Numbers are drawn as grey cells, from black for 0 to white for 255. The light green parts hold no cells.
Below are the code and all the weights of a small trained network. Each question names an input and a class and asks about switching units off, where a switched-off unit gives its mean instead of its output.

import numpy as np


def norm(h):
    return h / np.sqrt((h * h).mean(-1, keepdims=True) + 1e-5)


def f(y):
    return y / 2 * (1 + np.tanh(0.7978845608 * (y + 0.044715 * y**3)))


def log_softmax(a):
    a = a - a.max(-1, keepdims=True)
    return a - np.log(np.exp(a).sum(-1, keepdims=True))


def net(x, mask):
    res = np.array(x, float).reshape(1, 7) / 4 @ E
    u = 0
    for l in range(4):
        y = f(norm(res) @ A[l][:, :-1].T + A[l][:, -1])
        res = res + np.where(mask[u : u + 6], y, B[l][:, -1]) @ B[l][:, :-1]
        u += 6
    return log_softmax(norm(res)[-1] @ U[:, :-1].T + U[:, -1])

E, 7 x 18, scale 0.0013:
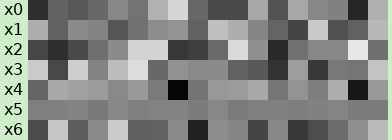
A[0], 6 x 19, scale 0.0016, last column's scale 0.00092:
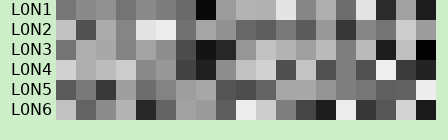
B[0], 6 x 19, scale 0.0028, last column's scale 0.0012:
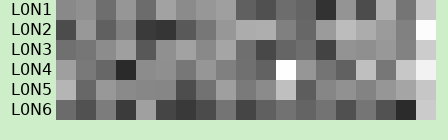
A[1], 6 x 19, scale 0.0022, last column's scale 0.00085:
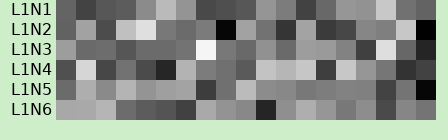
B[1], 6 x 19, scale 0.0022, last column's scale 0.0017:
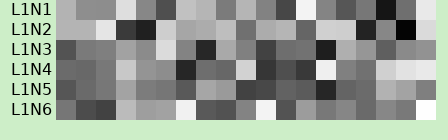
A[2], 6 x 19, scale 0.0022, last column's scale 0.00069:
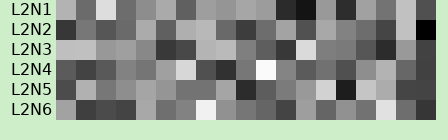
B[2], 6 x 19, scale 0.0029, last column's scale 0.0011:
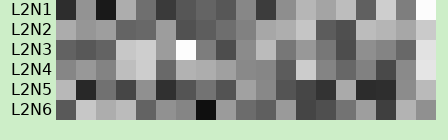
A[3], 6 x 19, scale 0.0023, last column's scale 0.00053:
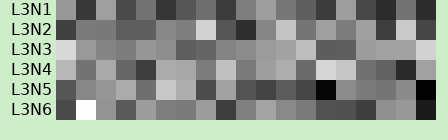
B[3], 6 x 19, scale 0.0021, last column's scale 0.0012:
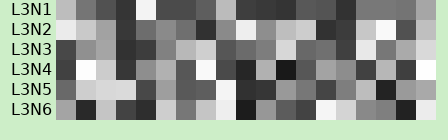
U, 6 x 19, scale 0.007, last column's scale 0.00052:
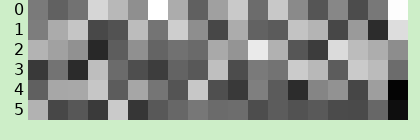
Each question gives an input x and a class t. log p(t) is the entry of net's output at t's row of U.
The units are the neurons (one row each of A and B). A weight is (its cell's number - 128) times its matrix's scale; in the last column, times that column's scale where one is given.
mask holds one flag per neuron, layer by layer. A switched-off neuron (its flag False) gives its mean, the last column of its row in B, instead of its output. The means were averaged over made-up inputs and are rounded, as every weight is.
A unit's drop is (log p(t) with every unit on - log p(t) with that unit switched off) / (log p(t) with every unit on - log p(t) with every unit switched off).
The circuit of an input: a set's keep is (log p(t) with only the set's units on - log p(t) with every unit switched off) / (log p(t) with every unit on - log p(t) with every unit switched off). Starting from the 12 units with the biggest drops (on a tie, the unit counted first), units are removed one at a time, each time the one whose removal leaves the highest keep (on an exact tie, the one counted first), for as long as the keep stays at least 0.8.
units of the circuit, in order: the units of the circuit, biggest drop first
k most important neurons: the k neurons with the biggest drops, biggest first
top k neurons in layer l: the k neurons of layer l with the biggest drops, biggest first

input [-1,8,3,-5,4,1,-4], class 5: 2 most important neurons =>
(L0N6 L3N1)
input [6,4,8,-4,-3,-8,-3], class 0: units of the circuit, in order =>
(L2N4)
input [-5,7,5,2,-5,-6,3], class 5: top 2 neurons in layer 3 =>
(L3N1 L3N2)
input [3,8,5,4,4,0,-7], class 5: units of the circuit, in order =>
(L0N6 L3N1)
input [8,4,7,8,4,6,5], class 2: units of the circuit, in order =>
(L2N2 L3N2)
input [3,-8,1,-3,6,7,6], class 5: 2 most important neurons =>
(L2N5 L3N1)
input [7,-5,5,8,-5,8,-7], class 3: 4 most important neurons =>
(L1N2 L2N1 L0N4 L3N6)
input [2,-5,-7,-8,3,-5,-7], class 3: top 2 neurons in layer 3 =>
(L3N6 L3N3)
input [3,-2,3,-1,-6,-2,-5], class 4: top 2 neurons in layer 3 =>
(L3N5 L3N6)
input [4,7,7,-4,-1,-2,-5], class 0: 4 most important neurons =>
(L2N4 L1N2 L2N5 L1N1)
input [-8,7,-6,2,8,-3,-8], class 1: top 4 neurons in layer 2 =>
(L2N2 L2N6 L2N5 L2N4)
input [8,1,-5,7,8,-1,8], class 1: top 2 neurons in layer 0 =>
(L0N4 L0N1)
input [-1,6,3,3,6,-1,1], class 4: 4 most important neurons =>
(L0N3 L3N5 L2N5 L0N1)
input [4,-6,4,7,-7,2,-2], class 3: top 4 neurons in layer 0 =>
(L0N1 L0N2 L0N3 L0N6)
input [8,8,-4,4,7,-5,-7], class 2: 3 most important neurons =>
(L3N2 L1N2 L2N2)
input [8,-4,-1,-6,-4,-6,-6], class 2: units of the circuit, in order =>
(L3N2 L2N2)
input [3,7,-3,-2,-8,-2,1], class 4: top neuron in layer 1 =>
(L1N3)
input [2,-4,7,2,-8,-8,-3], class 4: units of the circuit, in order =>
(L2N6 L3N5)
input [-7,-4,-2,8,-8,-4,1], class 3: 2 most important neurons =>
(L2N1 L0N1)
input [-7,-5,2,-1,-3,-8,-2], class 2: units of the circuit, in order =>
(L0N4)
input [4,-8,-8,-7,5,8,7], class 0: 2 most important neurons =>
(L2N3 L0N6)
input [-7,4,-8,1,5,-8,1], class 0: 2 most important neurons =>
(L2N3 L1N6)
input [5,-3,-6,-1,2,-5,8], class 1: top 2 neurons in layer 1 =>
(L1N2 L1N1)
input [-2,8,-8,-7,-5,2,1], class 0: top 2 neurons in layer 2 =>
(L2N3 L2N5)
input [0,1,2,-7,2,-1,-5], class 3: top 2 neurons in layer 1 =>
(L1N4 L1N2)
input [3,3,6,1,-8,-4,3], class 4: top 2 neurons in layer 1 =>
(L1N6 L1N3)
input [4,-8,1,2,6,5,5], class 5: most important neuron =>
(L2N5)
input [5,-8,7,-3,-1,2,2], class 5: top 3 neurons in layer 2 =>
(L2N5 L2N3 L2N1)
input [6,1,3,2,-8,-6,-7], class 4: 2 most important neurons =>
(L2N6 L1N3)
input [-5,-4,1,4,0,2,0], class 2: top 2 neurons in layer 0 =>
(L0N4 L0N6)
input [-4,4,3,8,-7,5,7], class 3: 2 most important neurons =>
(L2N1 L0N2)
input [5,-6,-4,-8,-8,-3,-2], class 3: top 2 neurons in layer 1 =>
(L1N4 L1N5)
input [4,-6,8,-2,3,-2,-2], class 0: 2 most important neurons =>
(L2N4 L0N6)
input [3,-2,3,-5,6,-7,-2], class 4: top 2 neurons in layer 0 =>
(L0N2 L0N1)
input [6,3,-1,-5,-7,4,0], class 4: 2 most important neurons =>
(L1N3 L2N6)
